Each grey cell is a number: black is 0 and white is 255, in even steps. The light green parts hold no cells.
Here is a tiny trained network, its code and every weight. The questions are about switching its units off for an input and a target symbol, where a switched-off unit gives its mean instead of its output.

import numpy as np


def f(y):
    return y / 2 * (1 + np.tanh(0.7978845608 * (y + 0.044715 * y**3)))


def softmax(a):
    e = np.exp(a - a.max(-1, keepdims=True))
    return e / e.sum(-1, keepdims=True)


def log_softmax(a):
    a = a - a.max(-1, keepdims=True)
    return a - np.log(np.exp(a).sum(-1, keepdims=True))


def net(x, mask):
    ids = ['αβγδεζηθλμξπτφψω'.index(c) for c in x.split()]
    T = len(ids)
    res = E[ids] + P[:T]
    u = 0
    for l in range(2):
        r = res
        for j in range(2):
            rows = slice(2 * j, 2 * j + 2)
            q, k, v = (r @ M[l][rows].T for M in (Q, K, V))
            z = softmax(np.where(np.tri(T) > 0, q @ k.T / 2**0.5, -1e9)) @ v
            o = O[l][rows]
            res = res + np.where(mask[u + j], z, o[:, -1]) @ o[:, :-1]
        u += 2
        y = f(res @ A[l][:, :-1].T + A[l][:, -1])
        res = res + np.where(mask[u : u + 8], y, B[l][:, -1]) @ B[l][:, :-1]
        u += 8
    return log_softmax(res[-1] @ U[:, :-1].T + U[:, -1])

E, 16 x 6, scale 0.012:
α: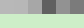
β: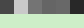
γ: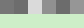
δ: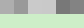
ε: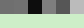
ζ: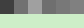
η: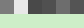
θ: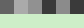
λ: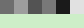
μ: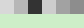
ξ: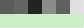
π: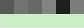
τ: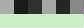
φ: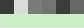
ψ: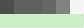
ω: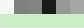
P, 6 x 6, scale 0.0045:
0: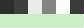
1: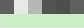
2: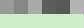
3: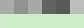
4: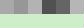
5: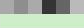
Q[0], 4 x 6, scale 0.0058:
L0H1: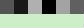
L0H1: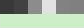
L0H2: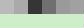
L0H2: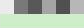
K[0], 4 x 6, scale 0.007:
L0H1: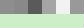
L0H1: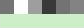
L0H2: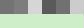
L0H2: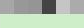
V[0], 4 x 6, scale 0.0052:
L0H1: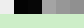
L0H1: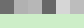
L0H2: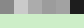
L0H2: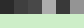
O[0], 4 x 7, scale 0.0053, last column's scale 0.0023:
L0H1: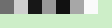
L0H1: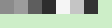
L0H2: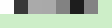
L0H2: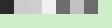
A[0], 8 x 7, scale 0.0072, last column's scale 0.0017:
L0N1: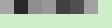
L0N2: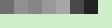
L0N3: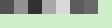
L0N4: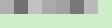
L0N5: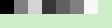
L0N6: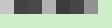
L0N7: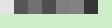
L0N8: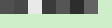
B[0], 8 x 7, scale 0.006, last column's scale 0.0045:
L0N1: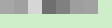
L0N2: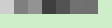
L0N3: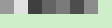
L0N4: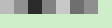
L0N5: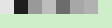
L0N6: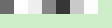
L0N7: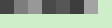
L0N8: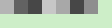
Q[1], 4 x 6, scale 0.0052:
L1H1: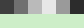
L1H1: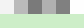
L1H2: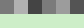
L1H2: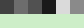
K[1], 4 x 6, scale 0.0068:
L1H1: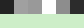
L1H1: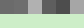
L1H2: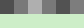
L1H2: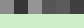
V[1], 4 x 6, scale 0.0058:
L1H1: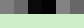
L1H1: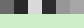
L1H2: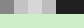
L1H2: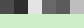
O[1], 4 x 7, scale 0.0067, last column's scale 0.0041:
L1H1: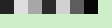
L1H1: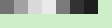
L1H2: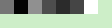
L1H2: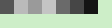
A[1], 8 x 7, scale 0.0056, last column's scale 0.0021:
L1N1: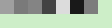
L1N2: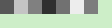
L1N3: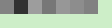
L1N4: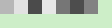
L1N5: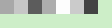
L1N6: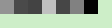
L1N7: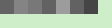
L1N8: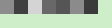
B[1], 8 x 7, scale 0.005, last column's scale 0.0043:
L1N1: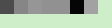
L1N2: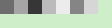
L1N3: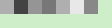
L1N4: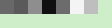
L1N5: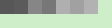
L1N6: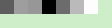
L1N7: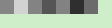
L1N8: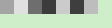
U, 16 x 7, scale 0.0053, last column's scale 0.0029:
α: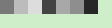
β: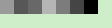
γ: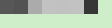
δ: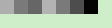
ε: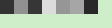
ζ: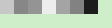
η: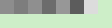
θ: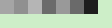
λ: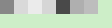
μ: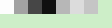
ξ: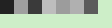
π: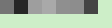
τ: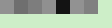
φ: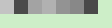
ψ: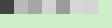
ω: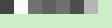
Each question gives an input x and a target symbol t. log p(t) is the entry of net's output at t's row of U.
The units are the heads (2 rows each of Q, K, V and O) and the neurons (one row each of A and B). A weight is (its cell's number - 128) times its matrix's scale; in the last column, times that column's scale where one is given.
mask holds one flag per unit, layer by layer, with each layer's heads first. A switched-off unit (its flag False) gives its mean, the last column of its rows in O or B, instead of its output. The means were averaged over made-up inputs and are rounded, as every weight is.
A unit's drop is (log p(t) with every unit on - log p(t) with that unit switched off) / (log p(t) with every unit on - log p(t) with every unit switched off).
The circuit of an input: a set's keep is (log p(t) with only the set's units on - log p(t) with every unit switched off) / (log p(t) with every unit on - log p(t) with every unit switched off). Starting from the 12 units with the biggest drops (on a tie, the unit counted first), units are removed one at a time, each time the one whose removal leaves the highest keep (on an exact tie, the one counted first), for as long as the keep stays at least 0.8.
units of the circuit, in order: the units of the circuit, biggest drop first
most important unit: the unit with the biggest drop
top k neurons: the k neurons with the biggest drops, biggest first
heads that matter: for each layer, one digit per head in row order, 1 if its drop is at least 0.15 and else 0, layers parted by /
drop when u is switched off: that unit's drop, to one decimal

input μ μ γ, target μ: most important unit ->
L1H2
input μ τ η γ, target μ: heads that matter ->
10 / 11
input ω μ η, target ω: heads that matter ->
11 / 10
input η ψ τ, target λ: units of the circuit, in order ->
(L0N6 L1H2 L0N1)
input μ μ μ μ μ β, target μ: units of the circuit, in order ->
(L1H1 L1H2 L0H1)
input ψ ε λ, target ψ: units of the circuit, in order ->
(L1H2 L0H2 L1N2)
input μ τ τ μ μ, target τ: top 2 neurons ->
(L0N6 L0N1)
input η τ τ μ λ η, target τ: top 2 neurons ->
(L0N6 L0N1)
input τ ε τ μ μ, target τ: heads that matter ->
10 / 11
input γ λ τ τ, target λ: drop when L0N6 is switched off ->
0.2
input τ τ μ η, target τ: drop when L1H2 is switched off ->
0.4
